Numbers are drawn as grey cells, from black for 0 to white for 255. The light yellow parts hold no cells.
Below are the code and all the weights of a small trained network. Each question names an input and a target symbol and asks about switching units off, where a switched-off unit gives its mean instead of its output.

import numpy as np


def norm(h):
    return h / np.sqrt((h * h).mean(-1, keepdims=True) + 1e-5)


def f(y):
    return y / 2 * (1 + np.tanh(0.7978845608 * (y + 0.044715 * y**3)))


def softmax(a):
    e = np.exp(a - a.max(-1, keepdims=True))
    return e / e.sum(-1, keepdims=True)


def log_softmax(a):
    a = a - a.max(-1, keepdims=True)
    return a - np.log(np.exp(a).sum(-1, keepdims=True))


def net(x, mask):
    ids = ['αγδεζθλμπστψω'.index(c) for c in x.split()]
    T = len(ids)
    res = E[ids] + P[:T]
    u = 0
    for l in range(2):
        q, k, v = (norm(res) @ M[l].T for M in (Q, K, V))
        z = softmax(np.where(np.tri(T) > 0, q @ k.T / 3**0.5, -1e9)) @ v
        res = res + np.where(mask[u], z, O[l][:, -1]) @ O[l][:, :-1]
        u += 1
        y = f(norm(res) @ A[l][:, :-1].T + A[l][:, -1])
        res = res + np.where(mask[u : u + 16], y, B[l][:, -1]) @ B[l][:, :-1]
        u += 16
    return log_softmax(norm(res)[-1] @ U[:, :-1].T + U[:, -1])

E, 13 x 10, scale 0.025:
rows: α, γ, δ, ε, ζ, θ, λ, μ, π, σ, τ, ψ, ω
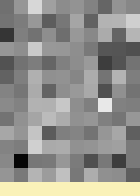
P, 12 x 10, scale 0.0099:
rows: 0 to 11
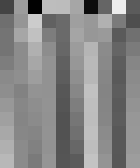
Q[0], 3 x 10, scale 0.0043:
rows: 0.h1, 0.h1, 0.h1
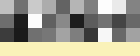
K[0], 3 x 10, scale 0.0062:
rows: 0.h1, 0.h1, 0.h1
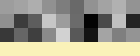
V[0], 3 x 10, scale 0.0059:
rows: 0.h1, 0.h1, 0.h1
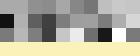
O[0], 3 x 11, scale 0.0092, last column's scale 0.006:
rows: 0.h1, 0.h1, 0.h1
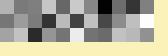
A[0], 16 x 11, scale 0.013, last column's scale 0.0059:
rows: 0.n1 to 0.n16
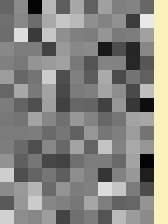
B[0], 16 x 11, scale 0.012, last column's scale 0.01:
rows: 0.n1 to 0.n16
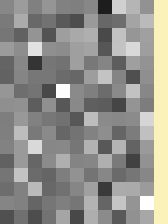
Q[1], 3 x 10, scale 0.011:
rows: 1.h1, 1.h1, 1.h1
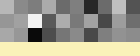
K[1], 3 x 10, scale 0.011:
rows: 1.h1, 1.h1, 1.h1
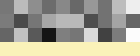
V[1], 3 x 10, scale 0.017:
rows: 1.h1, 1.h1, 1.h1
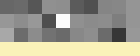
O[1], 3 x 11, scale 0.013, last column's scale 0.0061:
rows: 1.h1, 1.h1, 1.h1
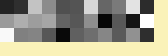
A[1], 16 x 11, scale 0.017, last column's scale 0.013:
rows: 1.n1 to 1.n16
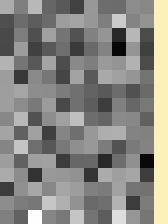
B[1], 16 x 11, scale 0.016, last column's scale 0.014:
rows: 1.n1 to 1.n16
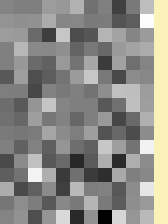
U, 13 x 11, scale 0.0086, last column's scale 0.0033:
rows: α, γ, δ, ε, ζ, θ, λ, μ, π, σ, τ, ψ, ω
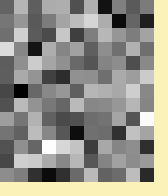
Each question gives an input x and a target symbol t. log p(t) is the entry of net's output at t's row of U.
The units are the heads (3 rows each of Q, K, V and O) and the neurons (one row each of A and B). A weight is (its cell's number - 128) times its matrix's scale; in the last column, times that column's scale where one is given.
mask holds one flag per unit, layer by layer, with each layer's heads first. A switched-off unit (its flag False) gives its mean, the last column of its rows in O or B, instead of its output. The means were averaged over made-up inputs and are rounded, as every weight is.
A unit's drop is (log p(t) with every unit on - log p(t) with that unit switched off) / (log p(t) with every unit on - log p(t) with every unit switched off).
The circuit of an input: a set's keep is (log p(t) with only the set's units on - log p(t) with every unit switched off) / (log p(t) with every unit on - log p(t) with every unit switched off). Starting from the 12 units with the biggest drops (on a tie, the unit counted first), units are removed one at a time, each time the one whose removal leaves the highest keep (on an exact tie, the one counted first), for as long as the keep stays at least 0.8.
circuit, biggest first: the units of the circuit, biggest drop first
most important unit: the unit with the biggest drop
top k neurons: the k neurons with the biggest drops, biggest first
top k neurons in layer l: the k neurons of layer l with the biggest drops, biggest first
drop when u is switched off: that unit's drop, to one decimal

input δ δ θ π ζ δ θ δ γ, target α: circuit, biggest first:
(1.n16; 0.n11)
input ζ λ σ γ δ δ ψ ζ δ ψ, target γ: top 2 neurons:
(0.n11; 0.n6)
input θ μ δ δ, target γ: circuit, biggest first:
(1.n16)
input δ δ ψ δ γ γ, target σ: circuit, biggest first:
(1.h1; 1.n12)
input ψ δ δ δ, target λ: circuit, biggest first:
(1.h1; 0.h1)
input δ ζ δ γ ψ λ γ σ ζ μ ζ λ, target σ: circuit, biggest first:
(1.h1; 1.n12)
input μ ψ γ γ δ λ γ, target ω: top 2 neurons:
(0.n5; 1.n6)
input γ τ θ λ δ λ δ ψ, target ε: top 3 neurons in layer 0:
(0.n4; 0.n6; 0.n13)
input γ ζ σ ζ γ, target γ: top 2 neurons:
(0.n16; 0.n11)
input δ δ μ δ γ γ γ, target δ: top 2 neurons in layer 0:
(0.n16; 0.n4)
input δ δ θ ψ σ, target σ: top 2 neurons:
(1.n12; 0.n16)
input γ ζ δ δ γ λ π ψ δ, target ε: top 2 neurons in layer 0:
(0.n4; 0.n6)
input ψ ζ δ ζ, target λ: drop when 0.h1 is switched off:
0.6
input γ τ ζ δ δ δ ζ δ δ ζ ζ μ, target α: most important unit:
0.n14
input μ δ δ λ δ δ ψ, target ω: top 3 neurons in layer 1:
(1.n6; 1.n5; 1.n2)
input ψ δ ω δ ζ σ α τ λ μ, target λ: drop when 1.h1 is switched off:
1.3
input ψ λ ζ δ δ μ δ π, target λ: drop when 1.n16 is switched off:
0.0
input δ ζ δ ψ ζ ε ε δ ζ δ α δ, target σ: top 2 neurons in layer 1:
(1.n12; 1.n8)
